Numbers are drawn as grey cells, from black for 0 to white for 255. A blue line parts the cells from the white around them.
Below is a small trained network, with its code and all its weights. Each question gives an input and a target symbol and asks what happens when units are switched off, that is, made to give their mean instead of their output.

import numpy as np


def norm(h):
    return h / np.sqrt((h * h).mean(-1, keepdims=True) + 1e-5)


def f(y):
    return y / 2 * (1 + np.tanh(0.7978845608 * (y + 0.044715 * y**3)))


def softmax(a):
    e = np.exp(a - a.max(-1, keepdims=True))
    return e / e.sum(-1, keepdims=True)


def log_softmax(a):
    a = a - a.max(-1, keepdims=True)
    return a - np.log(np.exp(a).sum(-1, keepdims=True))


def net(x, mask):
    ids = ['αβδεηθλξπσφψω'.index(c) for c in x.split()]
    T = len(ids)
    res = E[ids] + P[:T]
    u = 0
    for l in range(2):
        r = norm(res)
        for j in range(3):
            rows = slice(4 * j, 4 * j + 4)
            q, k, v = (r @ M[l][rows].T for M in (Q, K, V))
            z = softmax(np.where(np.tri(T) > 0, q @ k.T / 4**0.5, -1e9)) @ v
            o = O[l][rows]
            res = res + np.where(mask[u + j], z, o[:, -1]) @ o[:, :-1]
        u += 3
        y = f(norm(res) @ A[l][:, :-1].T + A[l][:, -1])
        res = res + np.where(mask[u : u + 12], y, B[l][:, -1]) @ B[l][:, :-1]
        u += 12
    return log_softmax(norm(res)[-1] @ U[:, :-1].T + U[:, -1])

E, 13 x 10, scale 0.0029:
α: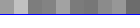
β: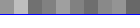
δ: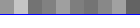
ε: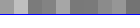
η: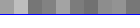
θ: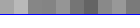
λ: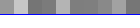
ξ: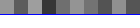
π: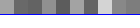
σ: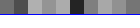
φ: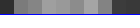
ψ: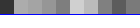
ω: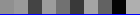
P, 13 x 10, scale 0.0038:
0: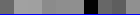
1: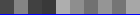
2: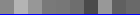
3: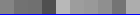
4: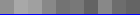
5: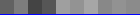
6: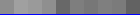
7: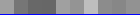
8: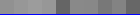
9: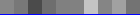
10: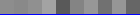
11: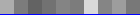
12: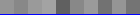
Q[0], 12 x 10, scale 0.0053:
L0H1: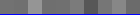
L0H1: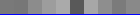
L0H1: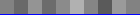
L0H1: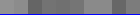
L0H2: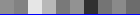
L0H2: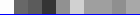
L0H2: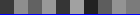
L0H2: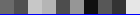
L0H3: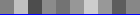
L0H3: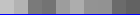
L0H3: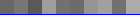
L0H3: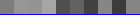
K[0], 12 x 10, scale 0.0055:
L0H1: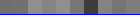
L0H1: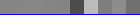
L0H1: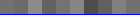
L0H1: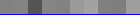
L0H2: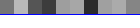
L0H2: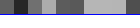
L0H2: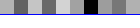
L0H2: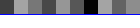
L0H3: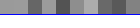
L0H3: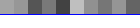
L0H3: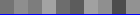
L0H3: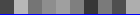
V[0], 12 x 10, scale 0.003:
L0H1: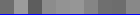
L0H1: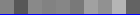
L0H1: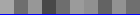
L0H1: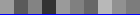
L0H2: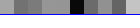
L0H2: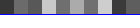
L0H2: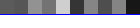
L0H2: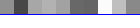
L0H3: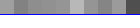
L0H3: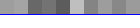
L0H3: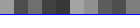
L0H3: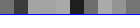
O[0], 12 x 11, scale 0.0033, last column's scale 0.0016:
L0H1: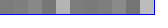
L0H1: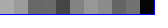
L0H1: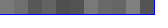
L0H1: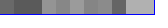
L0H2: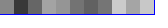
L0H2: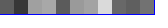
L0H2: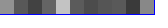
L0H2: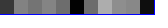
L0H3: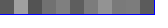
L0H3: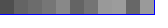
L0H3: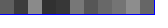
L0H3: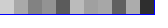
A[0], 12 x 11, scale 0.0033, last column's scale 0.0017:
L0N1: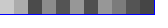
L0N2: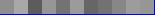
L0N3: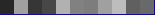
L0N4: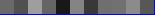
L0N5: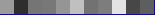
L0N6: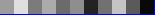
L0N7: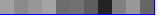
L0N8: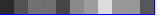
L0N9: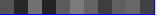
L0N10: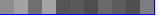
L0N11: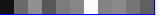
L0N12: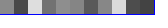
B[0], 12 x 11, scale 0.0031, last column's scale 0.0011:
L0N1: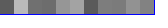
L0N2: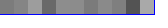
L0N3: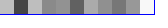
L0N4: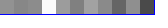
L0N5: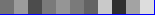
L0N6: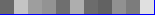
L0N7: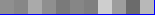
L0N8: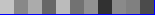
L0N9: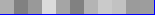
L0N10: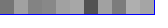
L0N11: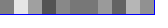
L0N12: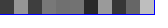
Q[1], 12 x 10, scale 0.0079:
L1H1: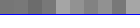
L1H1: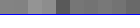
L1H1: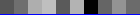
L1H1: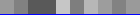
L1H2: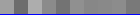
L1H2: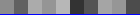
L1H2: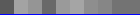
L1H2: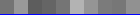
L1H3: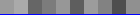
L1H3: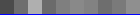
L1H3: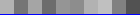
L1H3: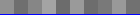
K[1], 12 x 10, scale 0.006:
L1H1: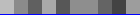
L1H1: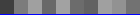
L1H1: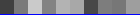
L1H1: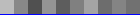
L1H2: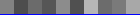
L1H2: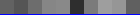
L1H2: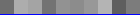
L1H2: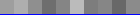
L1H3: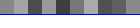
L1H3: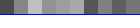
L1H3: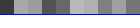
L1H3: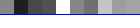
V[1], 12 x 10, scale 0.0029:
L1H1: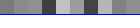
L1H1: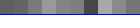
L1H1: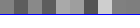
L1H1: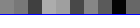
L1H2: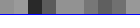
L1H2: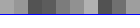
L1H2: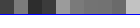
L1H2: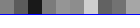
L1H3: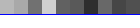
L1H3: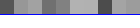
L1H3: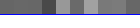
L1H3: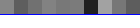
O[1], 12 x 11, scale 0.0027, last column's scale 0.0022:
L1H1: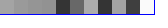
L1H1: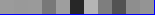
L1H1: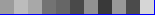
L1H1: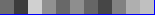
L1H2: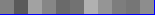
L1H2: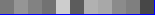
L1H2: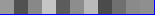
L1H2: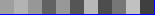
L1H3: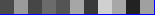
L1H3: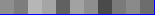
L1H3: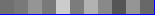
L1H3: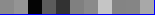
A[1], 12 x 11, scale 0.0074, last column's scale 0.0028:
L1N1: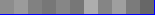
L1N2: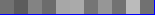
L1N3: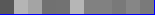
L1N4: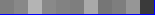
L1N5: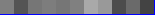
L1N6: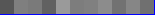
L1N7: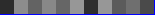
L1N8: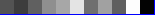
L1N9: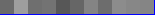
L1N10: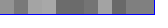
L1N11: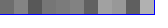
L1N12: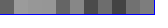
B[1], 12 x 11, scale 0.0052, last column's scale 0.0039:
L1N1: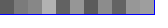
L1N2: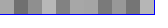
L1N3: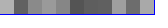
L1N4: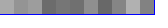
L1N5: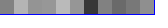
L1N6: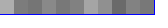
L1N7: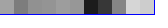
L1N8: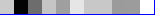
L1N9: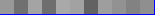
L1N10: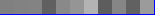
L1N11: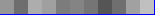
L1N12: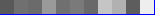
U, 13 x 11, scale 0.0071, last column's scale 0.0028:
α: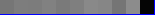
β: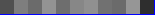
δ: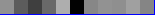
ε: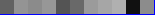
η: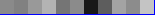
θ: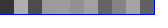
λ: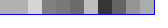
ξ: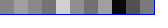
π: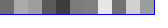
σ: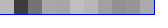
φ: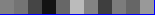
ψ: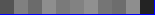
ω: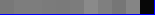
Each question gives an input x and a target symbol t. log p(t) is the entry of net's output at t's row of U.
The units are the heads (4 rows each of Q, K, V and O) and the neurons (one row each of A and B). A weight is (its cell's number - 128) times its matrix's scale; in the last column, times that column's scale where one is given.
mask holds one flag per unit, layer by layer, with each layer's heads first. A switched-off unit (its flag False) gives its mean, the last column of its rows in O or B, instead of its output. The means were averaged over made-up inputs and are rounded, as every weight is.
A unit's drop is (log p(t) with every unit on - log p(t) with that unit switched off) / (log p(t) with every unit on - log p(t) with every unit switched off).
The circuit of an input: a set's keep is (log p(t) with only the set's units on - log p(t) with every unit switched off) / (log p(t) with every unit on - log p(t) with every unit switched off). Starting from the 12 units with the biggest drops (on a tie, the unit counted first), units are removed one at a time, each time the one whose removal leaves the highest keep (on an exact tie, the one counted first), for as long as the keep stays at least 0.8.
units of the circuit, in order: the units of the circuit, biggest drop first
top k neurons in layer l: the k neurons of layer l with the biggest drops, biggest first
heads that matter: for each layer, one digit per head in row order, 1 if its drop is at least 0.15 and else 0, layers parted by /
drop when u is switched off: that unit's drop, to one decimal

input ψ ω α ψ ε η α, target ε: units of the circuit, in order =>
L1N7, L1N8
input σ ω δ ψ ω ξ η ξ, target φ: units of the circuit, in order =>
L0H2, L1N8
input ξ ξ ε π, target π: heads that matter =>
010 / 101
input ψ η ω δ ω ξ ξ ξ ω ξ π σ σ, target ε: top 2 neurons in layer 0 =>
L0N12, L0N1
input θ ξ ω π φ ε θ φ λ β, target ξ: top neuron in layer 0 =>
L0N3
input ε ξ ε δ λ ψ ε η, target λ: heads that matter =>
010 / 001
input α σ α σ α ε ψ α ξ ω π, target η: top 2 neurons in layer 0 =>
L0N1, L0N5
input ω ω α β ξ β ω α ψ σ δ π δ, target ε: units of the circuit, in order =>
L1N7, L1N8
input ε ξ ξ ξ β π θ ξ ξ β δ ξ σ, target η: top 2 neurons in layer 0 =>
L0N12, L0N3
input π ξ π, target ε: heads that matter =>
110 / 101
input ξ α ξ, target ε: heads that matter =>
100 / 000
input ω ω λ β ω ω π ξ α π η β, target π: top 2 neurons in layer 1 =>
L1N8, L1N1
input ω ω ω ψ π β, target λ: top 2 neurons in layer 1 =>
L1N8, L1N12
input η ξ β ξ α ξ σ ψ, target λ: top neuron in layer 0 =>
L0N11
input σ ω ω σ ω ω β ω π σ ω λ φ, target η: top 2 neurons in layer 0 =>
L0N11, L0N3
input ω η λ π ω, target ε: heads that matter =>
011 / 000
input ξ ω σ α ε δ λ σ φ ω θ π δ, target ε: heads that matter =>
000 / 001
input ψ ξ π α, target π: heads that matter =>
010 / 100
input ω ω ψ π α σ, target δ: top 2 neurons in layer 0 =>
L0N8, L0N12
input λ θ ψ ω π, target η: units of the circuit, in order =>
L1N8
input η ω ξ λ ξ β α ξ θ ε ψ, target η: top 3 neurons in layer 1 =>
L1N3, L1N8, L1N9
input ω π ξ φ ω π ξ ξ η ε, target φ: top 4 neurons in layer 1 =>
L1N8, L1N12, L1N7, L1N2
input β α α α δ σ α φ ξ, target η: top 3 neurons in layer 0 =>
L0N12, L0N5, L0N3
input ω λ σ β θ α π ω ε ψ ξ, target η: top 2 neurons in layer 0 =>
L0N12, L0N5
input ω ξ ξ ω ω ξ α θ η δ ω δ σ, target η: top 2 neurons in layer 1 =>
L1N7, L1N8
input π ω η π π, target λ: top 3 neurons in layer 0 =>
L0N8, L0N4, L0N6
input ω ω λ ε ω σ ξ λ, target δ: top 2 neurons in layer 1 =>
L1N8, L1N7
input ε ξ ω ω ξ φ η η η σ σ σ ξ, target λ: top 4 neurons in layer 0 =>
L0N9, L0N7, L0N4, L0N11
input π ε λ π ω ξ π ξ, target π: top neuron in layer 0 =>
L0N10
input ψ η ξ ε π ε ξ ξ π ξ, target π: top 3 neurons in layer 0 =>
L0N9, L0N11, L0N3
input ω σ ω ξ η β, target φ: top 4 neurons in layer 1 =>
L1N8, L1N12, L1N7, L1N2
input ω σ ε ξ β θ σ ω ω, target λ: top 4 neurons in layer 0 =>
L0N12, L0N5, L0N7, L0N11
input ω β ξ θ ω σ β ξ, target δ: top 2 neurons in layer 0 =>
L0N10, L0N9
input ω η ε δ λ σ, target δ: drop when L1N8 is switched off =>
0.4
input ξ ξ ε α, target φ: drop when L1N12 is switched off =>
0.4
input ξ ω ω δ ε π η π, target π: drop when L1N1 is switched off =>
0.2
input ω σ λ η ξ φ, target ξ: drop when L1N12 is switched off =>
0.1
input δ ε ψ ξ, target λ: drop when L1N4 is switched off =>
0.1
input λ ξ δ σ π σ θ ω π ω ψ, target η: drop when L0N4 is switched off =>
0.0
